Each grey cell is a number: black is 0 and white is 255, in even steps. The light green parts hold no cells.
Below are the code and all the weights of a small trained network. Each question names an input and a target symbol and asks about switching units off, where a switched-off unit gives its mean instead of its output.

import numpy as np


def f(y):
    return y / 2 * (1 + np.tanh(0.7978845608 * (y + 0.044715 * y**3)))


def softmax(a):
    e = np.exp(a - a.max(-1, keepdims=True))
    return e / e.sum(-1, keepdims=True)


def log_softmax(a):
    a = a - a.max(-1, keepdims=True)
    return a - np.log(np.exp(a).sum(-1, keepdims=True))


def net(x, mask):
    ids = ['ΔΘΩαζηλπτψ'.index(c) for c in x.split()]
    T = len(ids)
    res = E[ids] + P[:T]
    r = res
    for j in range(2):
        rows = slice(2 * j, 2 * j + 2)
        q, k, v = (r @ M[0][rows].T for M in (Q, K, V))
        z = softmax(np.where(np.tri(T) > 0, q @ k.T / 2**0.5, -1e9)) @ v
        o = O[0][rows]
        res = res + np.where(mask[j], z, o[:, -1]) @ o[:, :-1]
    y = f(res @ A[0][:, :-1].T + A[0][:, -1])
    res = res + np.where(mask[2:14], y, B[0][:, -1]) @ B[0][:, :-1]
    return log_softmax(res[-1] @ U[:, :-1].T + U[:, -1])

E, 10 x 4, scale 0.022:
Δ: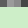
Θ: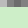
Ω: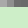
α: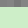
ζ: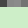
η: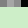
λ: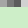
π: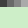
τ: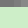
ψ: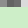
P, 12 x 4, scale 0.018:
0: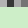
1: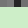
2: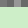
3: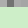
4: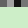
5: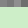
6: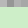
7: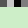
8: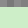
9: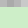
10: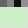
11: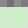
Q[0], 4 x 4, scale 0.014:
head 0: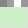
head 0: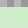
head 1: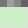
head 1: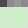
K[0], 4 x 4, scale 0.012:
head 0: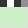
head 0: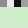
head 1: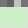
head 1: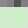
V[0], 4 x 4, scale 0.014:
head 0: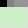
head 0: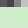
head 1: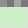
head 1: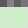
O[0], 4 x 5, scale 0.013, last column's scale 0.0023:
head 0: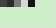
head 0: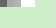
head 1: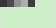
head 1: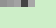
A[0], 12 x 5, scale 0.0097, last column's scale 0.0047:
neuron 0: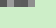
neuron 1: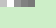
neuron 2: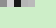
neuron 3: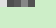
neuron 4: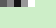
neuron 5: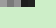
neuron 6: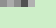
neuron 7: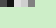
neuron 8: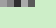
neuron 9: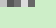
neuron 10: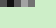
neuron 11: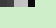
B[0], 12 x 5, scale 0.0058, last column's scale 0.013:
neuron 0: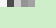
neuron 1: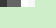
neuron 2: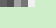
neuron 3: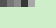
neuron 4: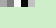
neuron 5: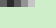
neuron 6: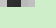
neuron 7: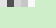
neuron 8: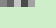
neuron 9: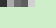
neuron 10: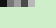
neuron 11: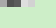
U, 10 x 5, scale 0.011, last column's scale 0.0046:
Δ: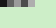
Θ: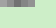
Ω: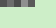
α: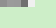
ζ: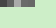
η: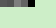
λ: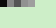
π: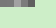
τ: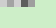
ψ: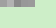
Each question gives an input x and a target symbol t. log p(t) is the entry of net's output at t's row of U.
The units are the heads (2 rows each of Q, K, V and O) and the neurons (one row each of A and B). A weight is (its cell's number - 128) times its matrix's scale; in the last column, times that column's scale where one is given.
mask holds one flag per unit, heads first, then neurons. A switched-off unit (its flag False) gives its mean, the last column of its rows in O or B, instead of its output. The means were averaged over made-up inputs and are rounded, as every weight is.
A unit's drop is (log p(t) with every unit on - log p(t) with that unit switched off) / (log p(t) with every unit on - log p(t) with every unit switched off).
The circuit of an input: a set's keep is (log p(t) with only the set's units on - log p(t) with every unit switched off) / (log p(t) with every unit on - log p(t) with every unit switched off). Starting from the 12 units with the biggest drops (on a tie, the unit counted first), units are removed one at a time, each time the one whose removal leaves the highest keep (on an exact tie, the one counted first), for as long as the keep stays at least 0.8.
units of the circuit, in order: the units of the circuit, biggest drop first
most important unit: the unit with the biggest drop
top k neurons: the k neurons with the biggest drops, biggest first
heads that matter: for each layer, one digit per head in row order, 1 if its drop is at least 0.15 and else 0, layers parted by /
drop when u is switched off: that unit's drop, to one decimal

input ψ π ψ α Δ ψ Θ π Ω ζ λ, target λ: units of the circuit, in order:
(head 0; neuron 1; neuron 7)
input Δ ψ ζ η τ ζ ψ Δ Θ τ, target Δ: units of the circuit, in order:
(head 0; neuron 10)
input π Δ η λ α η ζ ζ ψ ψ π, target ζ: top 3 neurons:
(neuron 7; neuron 4; neuron 10)
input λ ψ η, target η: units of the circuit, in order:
(neuron 5; head 0; neuron 6)
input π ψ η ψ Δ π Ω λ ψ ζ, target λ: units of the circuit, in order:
(neuron 7; neuron 4)
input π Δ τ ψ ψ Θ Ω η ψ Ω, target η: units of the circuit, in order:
(head 0; neuron 5)
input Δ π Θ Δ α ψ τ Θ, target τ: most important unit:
neuron 4
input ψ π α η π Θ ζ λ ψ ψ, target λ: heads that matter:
01
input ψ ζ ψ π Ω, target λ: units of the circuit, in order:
(head 0; neuron 1)
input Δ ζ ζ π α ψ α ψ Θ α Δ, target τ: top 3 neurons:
(neuron 0; neuron 4; neuron 1)
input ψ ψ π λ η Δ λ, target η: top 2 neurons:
(neuron 5; neuron 3)
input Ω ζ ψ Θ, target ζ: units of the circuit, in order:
(head 0; neuron 10)
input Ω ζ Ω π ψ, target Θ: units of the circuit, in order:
(head 0; neuron 6)
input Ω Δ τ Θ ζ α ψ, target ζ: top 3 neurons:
(neuron 10; neuron 7; neuron 9)
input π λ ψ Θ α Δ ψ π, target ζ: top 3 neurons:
(neuron 4; neuron 7; neuron 2)
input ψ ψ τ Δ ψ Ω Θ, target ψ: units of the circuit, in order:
(head 0; neuron 4)
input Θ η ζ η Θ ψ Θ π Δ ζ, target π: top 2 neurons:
(neuron 7; neuron 11)
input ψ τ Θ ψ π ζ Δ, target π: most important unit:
neuron 7
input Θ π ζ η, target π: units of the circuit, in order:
(neuron 7; head 0)
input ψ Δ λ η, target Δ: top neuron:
(neuron 7)
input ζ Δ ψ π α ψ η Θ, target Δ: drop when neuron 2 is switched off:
0.1
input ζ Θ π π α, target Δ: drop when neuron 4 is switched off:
0.2
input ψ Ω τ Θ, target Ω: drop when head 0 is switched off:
0.5
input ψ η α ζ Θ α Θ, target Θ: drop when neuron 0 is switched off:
-0.1
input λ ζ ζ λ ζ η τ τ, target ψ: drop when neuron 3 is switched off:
0.1
